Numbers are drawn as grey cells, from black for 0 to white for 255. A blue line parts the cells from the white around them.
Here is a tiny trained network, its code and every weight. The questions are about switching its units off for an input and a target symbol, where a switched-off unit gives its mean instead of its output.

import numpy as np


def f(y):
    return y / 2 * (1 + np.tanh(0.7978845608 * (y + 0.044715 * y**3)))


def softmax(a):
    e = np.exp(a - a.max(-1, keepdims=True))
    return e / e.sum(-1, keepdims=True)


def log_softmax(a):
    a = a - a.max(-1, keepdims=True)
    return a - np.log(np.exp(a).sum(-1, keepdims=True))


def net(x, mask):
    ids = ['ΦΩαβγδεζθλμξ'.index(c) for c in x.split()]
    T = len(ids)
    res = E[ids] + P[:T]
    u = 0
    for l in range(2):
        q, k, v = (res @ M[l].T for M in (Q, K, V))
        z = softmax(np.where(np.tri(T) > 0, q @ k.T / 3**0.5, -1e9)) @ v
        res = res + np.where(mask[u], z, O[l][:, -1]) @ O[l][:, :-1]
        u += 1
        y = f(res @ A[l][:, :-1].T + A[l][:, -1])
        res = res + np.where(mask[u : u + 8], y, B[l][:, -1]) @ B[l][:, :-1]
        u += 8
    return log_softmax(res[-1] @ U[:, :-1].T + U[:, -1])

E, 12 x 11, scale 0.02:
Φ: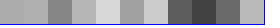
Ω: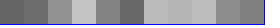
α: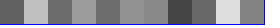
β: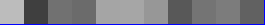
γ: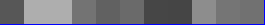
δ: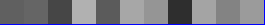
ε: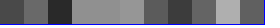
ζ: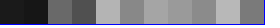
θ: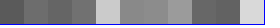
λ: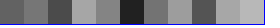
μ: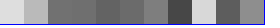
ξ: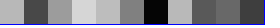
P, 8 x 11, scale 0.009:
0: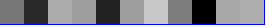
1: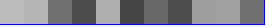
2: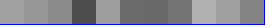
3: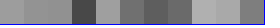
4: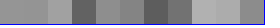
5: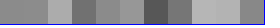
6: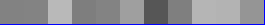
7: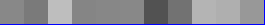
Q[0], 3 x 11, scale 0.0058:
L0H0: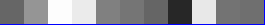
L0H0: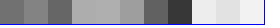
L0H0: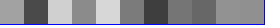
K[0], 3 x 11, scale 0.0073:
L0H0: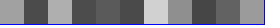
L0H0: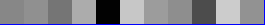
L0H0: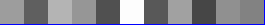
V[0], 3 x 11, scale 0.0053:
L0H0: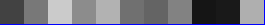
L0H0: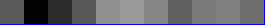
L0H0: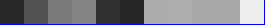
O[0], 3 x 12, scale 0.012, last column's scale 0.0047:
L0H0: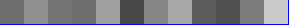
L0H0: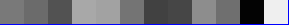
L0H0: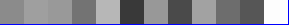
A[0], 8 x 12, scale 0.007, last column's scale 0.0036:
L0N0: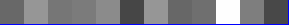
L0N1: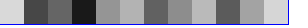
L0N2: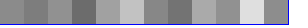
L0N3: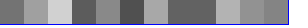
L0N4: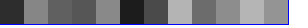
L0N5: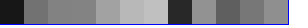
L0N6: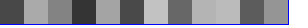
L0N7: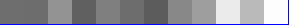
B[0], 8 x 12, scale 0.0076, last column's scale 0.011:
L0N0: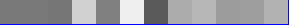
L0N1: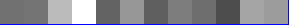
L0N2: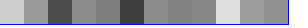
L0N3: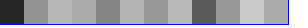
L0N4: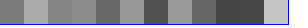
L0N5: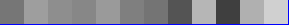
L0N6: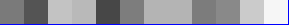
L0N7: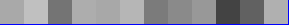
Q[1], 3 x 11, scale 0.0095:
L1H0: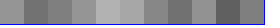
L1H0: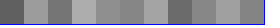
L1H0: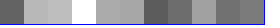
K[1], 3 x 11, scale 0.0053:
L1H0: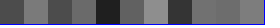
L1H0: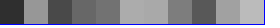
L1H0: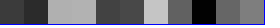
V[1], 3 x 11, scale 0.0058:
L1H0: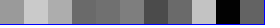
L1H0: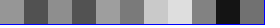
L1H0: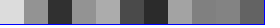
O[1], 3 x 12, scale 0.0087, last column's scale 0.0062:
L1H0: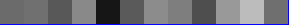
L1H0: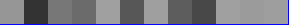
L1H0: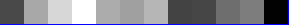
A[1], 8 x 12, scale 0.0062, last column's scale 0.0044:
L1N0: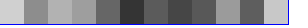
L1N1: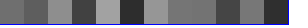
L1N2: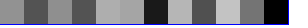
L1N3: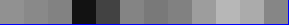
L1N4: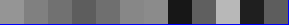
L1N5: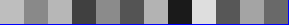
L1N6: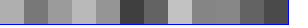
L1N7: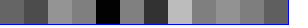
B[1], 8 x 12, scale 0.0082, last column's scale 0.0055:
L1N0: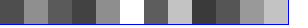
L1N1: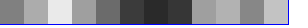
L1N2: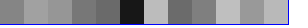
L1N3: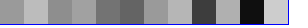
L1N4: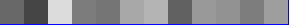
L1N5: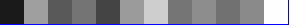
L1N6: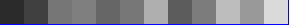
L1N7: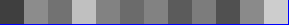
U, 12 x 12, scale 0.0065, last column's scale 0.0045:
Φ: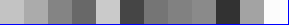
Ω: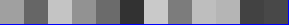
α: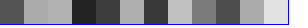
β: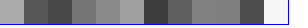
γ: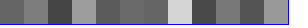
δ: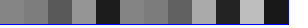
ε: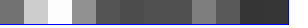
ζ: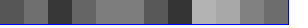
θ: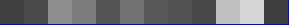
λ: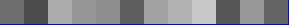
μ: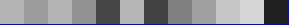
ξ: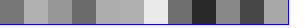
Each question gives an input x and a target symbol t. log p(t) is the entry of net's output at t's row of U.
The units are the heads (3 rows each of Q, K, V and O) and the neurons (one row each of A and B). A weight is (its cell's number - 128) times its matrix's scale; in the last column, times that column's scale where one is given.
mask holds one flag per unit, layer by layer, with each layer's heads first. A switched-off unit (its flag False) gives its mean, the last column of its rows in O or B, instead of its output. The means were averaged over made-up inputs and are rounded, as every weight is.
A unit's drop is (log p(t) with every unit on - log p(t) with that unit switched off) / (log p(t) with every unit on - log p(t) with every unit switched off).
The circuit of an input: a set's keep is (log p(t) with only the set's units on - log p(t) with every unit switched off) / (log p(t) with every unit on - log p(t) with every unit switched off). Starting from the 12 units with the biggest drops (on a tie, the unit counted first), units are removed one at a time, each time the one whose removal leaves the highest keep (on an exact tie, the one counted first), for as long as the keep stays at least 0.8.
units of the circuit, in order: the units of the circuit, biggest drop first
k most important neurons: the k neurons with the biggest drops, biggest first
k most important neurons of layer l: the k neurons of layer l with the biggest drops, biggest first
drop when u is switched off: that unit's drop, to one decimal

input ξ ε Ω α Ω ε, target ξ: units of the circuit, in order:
L1H0; L0H0; L0N7
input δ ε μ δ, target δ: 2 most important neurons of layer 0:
L0N5; L0N6
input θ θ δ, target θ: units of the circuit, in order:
L1H0; L0H0; L0N4
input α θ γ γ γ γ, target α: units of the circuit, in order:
L0H0; L1H0
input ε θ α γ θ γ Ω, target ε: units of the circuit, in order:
L1H0; L0H0
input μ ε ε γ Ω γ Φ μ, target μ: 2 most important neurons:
L0N2; L0N5
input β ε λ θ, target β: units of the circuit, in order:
L0H0; L0N6
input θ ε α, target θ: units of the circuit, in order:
L1H0; L0H0
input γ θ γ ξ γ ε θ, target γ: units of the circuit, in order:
L1H0; L0H0; L1N3; L0N2
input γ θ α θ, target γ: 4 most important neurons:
L1N3; L0N2; L0N3; L1N1
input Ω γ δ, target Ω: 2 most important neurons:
L1N3; L0N6
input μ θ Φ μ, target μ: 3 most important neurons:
L0N2; L0N1; L0N5
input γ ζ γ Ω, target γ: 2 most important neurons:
L1N3; L0N3
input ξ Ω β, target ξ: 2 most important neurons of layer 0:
L0N6; L0N5
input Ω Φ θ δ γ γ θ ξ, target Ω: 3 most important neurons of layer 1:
L1N2; L1N6; L1N3
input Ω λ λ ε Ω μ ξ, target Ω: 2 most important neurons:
L1N2; L0N3
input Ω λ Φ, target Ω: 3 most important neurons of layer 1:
L1N3; L1N0; L1N1
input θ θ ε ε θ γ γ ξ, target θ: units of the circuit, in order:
L1N6; L1H0; L0H0
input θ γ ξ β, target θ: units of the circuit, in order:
L1H0; L0H0
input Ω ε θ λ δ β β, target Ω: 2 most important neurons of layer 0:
L0N1; L0N3
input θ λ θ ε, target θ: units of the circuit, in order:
L1H0; L0H0; L0N4
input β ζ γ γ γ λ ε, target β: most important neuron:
L1N5
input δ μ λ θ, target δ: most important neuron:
L0N5
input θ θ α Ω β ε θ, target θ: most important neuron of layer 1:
L1N3
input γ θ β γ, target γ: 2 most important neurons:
L1N3; L0N3
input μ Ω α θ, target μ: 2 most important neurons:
L0N2; L0N1
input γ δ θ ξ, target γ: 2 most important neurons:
L0N3; L1N1
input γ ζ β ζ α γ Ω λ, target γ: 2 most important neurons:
L1N3; L0N3
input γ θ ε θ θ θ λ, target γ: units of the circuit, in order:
L1H0; L0H0; L0N3; L1N3
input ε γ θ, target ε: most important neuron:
L0N6
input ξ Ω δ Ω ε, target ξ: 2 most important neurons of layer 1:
L1N4; L1N1
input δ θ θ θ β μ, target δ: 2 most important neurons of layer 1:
L1N5; L1N7
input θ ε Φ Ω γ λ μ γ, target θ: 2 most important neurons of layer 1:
L1N0; L1N3
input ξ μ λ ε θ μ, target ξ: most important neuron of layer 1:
L1N0
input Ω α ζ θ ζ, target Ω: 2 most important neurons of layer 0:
L0N2; L0N3
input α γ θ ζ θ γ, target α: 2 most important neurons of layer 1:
L1N1; L1N5
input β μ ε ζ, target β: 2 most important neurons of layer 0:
L0N7; L0N3
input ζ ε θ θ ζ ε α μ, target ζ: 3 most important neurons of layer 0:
L0N4; L0N6; L0N7
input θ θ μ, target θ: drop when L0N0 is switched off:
0.1
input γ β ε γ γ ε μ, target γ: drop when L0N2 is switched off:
0.2
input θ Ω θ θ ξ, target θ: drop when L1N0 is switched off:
0.0
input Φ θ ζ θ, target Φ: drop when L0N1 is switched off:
0.1
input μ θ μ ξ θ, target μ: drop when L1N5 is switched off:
0.1
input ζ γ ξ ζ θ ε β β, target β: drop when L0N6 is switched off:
0.3
